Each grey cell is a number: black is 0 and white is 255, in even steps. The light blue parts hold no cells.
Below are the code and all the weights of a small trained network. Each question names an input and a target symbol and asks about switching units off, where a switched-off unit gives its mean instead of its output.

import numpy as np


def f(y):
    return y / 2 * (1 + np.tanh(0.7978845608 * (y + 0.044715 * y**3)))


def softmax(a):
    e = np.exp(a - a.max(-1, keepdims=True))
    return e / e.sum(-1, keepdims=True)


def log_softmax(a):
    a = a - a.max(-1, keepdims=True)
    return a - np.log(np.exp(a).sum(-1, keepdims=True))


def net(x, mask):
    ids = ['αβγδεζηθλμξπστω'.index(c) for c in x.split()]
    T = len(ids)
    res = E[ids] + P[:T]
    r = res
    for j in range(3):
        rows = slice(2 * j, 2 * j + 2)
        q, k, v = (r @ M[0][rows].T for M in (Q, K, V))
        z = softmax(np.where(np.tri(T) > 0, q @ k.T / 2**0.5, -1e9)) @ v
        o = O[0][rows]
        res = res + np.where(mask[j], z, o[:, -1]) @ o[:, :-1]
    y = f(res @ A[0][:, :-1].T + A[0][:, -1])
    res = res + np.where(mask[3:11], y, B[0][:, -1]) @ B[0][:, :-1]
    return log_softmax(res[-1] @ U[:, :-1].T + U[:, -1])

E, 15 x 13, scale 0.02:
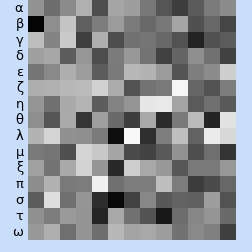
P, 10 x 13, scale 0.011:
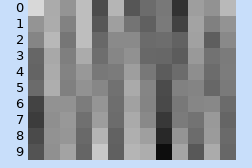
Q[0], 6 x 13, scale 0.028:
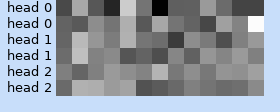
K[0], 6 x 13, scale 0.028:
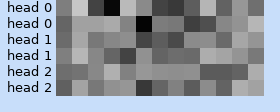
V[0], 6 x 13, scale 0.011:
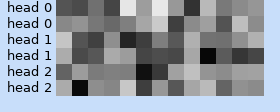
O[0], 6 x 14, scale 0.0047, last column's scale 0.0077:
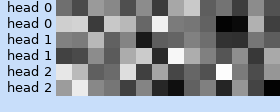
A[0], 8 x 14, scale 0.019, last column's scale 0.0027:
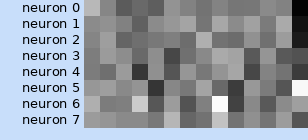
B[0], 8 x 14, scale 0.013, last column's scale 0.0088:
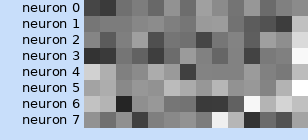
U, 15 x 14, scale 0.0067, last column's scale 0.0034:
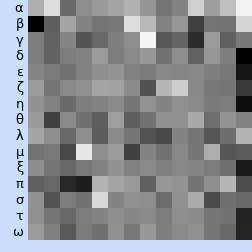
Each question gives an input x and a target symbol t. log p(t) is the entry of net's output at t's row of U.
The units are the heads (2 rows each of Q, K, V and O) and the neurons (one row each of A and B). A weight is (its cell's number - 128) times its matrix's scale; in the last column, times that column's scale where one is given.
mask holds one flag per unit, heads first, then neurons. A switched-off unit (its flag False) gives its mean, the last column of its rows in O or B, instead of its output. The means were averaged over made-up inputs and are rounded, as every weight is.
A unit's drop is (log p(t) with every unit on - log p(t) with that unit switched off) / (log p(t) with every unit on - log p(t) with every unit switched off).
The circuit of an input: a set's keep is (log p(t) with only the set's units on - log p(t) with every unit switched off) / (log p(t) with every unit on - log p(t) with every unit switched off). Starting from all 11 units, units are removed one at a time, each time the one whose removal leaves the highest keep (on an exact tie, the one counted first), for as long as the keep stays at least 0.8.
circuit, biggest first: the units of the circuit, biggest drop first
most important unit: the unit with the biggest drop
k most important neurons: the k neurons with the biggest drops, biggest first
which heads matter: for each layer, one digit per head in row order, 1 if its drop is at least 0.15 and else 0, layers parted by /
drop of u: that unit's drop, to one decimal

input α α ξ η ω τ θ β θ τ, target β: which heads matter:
001
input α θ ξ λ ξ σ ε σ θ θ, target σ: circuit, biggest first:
[head 2]
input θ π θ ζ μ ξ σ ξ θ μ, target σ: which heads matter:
001
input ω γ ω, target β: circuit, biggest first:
[head 0; head 2; neuron 6]
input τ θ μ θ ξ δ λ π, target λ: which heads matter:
011
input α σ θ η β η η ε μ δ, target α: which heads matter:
010
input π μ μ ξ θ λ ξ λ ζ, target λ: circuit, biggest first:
[head 1; head 2]
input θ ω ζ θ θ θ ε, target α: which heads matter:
100
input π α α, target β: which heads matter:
111
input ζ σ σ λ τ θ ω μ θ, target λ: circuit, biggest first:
[neuron 2; head 0]
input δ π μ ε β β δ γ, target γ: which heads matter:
010
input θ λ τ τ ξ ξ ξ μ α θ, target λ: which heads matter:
100
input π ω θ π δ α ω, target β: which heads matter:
001
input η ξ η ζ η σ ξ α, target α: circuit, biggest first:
[neuron 5]
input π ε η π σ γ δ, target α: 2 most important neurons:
[neuron 3; neuron 5]
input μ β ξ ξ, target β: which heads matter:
111
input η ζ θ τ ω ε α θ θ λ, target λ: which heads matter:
011
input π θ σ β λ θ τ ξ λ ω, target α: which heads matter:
100
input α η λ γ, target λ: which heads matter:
010
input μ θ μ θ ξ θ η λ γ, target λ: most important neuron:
[neuron 4]
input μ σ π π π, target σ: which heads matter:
001
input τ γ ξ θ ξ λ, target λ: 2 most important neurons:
[neuron 4; neuron 3]
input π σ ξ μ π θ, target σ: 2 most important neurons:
[neuron 1; neuron 3]
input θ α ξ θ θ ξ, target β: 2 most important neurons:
[neuron 3; neuron 6]
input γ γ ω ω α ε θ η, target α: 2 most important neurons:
[neuron 6; neuron 3]
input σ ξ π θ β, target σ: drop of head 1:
0.2
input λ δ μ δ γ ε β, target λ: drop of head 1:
0.5
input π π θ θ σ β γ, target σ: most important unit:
head 2
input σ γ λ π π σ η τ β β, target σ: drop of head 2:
0.5
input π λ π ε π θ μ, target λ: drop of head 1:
0.6
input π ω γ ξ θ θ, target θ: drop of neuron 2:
0.1
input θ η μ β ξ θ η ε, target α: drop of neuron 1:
0.0
